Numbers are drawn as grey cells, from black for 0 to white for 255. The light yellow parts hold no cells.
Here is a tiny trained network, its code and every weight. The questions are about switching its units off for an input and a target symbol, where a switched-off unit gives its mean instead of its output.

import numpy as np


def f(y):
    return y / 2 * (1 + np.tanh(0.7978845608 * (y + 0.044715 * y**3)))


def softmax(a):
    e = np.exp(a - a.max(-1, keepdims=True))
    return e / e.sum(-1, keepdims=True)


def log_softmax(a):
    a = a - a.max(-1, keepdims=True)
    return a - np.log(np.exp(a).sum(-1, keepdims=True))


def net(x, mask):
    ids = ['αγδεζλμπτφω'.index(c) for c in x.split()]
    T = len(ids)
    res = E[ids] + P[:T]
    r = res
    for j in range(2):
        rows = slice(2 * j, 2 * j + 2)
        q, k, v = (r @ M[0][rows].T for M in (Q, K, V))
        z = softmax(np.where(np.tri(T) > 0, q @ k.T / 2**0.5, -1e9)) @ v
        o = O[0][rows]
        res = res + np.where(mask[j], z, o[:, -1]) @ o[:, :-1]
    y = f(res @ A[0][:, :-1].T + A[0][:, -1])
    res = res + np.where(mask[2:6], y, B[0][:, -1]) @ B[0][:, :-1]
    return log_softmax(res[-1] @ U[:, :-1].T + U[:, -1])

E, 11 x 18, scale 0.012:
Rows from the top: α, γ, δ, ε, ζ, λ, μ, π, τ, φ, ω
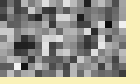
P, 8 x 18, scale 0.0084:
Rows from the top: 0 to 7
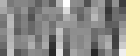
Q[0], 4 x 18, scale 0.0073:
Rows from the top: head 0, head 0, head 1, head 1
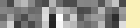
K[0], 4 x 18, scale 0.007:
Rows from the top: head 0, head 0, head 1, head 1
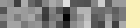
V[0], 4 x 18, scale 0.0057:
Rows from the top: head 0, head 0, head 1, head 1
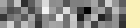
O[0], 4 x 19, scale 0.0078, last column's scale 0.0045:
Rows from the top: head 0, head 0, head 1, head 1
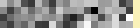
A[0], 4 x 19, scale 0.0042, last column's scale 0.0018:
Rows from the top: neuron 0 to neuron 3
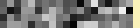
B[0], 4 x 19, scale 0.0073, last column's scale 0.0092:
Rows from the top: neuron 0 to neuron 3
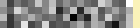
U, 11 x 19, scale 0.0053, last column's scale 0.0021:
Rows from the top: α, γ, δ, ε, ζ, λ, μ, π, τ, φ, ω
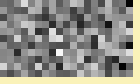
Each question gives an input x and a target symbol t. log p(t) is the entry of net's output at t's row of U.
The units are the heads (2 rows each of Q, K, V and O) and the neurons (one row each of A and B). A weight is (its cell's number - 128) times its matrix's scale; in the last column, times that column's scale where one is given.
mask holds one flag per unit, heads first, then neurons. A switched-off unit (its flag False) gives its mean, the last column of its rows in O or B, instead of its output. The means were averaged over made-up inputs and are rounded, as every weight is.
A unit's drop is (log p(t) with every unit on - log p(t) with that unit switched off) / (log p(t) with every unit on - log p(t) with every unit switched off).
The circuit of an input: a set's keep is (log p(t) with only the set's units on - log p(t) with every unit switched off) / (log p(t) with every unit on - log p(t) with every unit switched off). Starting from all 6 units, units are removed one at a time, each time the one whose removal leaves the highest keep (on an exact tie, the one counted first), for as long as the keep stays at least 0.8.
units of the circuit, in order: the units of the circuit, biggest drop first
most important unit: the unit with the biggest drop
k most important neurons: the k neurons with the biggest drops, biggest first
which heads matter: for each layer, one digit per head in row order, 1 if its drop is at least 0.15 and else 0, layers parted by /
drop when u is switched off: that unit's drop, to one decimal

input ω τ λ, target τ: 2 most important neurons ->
neuron 1; neuron 0
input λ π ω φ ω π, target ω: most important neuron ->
neuron 3
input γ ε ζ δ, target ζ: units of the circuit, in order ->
head 1; neuron 1; head 0
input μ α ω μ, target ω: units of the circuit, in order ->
head 1; neuron 3
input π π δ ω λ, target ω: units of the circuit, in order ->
head 1; neuron 3
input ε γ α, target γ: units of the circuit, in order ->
head 0; neuron 2; neuron 3
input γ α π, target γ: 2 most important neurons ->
neuron 2; neuron 0
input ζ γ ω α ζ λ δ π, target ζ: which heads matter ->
01
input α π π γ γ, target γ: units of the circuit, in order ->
head 0; neuron 0; neuron 2
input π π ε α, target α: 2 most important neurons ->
neuron 1; neuron 2
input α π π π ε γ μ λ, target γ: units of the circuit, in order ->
head 0; neuron 2; neuron 0
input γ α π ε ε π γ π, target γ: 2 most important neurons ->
neuron 0; neuron 2
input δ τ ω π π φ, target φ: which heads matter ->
10
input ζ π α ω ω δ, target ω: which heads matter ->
01
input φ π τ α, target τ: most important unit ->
head 1
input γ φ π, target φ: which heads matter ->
11
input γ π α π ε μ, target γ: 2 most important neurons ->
neuron 2; neuron 3
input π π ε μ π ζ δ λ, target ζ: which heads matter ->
01
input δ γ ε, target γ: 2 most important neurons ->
neuron 0; neuron 2
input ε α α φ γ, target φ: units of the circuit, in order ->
head 0
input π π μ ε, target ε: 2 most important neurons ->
neuron 1; neuron 0
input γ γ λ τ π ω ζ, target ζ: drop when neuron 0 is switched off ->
0.1
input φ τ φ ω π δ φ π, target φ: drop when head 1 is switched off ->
0.1
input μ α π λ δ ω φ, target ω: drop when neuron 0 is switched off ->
0.0
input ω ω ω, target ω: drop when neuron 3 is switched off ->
0.8
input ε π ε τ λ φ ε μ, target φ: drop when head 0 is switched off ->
1.0
